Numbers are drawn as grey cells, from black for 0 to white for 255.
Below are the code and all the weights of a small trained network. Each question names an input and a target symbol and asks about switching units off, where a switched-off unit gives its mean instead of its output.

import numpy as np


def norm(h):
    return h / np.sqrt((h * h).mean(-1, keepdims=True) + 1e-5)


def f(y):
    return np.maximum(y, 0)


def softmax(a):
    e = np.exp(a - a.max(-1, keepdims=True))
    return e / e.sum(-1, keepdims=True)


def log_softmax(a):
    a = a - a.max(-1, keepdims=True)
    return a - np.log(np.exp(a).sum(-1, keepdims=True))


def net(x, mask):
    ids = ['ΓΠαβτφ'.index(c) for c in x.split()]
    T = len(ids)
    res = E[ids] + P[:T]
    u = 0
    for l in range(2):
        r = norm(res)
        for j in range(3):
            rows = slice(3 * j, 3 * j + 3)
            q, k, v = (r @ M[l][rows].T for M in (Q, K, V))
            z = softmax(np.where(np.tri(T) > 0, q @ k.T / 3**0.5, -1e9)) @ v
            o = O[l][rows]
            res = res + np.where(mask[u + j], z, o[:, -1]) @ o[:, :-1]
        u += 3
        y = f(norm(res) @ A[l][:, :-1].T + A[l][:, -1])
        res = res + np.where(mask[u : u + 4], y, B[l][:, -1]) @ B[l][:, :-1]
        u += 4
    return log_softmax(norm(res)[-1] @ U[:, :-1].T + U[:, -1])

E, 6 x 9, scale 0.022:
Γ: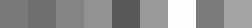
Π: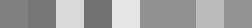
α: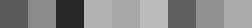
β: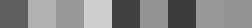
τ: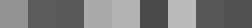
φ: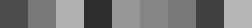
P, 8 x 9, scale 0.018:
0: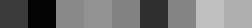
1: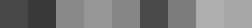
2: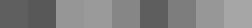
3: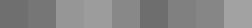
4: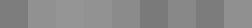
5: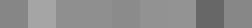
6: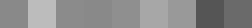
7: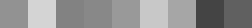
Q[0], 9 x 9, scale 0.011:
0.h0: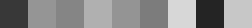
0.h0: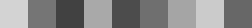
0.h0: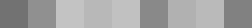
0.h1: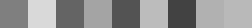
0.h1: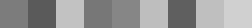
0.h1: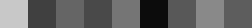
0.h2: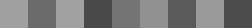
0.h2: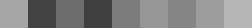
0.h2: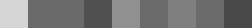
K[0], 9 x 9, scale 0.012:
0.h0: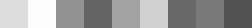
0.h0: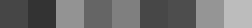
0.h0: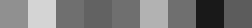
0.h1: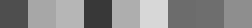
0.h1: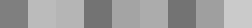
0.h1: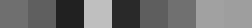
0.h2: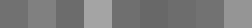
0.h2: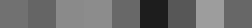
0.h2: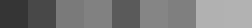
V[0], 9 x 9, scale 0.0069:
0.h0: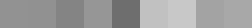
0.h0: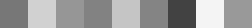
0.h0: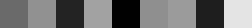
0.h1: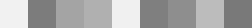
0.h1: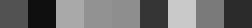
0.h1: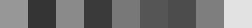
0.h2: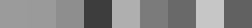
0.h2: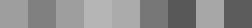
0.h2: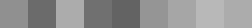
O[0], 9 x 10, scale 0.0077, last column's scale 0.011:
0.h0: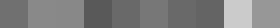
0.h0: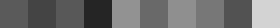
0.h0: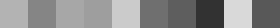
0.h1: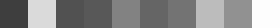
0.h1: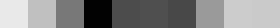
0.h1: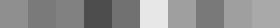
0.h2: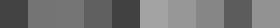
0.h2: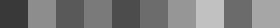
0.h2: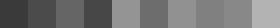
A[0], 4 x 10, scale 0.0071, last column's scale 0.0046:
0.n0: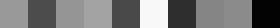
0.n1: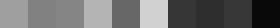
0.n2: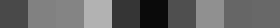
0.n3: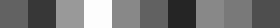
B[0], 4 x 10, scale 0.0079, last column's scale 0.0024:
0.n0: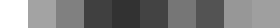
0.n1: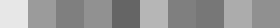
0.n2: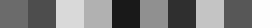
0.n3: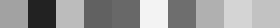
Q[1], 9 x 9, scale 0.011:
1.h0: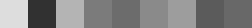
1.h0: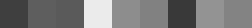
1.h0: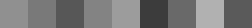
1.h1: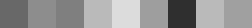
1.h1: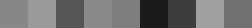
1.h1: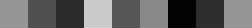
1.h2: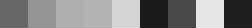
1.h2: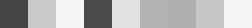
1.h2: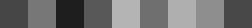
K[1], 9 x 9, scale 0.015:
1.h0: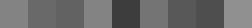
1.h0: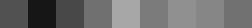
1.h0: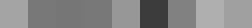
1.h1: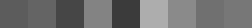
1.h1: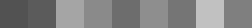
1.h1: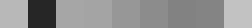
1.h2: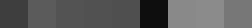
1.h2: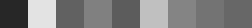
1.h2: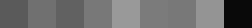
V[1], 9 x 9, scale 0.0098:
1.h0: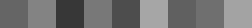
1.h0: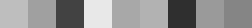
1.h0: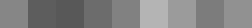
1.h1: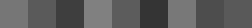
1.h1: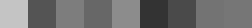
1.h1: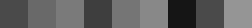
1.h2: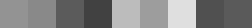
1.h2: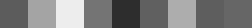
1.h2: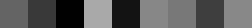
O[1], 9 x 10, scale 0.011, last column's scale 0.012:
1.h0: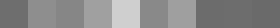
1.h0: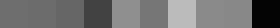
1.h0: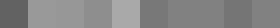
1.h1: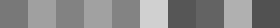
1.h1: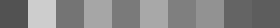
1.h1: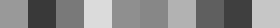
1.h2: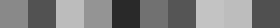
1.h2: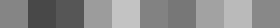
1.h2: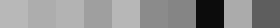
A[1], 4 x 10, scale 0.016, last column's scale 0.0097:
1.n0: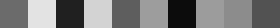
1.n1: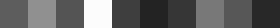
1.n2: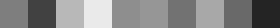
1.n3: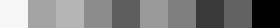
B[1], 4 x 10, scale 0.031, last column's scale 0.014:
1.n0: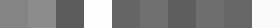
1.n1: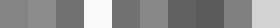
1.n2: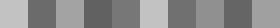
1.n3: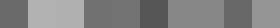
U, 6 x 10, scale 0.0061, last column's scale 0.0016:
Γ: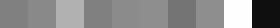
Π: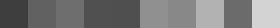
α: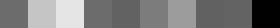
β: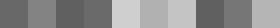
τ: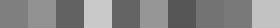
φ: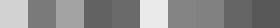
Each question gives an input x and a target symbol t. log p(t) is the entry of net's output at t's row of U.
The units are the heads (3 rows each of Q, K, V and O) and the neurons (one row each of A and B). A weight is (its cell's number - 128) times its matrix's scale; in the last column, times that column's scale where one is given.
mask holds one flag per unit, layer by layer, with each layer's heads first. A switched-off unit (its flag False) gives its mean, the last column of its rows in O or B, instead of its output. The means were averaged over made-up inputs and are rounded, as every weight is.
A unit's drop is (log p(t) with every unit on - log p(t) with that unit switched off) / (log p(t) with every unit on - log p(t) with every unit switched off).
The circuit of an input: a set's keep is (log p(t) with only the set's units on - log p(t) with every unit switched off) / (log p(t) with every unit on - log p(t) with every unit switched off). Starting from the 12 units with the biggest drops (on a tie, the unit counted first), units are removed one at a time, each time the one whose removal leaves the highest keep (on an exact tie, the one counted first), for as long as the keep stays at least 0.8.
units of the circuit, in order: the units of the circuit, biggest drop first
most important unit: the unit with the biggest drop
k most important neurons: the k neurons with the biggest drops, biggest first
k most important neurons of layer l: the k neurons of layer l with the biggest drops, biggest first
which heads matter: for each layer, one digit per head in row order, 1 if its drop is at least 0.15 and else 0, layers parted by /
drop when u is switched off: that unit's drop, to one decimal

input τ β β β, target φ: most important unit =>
0.h1
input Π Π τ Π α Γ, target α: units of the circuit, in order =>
1.h2, 1.n0, 1.n3
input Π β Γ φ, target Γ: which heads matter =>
100 / 000
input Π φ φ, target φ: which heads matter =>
000 / 110
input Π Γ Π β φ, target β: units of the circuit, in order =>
1.n0, 1.h2
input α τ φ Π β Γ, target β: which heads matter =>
000 / 001
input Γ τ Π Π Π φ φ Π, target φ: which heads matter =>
000 / 000
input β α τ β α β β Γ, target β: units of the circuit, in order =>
1.h0, 1.n0, 1.h2
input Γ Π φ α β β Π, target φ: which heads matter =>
110 / 010
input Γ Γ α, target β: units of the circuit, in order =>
1.h0, 0.h1, 1.n0, 1.n1
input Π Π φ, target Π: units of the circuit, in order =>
1.n0, 0.h0
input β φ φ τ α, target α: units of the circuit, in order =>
1.h2, 0.h1, 1.n3
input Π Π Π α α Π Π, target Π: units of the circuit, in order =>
0.h0, 1.n0, 1.h2
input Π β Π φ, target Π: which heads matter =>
100 / 000
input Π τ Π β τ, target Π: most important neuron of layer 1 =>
1.n0
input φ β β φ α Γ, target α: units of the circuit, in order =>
1.h2, 1.n3, 1.n0
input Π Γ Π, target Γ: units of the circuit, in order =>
1.n0, 1.h2, 1.h1
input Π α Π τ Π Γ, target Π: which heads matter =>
000 / 000
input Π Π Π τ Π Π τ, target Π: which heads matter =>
100 / 010
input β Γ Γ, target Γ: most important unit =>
0.h0
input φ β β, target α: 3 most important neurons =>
1.n3, 0.n0, 1.n0
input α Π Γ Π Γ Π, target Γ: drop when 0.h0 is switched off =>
0.1
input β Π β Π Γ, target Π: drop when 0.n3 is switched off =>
0.0
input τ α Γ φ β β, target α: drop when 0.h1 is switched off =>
1.1
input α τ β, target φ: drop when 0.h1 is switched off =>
0.9
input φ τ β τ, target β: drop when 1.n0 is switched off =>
0.7
